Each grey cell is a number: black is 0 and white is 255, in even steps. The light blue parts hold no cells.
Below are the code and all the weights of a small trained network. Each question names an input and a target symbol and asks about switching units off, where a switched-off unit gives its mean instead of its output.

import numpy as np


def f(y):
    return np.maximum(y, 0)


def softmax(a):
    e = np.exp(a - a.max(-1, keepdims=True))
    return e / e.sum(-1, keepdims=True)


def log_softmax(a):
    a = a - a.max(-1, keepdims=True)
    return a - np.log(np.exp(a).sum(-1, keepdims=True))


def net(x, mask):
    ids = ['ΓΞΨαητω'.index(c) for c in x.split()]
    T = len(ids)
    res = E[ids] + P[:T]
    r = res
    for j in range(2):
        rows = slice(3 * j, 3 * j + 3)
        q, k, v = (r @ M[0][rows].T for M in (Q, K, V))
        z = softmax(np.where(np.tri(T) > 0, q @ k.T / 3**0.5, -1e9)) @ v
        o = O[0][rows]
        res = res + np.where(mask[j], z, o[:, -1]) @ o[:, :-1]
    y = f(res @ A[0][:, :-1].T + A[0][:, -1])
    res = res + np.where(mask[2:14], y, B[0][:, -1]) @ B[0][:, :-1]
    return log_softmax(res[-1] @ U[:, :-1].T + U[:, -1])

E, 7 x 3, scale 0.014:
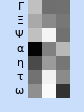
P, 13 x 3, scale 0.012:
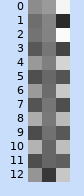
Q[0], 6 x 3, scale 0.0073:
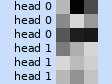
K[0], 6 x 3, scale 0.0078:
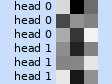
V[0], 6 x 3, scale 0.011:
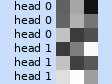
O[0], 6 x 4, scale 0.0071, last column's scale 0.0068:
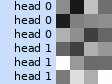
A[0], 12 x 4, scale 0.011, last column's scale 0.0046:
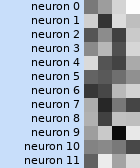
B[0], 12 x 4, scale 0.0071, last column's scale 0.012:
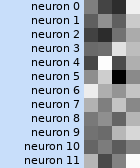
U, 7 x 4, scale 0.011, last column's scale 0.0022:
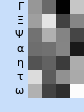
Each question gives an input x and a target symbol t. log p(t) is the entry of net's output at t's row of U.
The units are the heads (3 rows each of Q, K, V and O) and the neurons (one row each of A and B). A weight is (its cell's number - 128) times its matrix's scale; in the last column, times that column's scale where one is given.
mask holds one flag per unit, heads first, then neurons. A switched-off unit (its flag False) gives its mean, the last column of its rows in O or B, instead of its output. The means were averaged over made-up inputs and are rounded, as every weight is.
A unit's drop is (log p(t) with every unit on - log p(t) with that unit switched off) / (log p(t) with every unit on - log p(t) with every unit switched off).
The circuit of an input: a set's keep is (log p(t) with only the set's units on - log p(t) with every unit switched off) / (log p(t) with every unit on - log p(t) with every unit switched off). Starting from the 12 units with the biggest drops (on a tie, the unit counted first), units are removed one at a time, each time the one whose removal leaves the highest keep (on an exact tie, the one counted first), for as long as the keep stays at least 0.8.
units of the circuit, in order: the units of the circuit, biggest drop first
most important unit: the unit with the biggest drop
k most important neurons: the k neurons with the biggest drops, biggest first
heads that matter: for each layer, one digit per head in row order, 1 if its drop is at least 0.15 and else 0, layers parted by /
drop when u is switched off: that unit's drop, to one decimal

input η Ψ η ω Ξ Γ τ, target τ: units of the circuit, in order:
(neuron 6; head 0)
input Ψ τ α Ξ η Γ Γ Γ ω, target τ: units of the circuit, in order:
(neuron 4; neuron 11)
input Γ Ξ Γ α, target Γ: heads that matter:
01
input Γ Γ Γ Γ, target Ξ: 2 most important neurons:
(neuron 4; neuron 0)
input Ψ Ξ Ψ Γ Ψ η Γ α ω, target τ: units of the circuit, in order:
(neuron 11; neuron 4; neuron 3)
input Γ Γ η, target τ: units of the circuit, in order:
(neuron 6; neuron 11)
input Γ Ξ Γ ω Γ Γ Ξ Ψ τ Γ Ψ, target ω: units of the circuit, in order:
(head 0; neuron 0; neuron 3)
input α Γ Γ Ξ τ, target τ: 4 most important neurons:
(neuron 11; neuron 6; neuron 4; neuron 1)
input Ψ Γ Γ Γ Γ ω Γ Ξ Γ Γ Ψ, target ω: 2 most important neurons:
(neuron 0; neuron 4)
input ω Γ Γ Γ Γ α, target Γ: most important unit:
neuron 5
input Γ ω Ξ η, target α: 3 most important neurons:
(neuron 3; neuron 9; neuron 0)
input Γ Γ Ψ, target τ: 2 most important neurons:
(neuron 11; neuron 4)
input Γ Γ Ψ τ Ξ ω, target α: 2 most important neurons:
(neuron 3; neuron 9)
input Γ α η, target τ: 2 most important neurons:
(neuron 6; neuron 4)
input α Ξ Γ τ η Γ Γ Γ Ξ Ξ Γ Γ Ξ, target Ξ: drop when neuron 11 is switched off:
0.2
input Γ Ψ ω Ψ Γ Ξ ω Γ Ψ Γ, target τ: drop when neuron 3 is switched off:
0.3
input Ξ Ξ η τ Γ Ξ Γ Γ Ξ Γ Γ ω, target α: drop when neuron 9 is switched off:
0.2
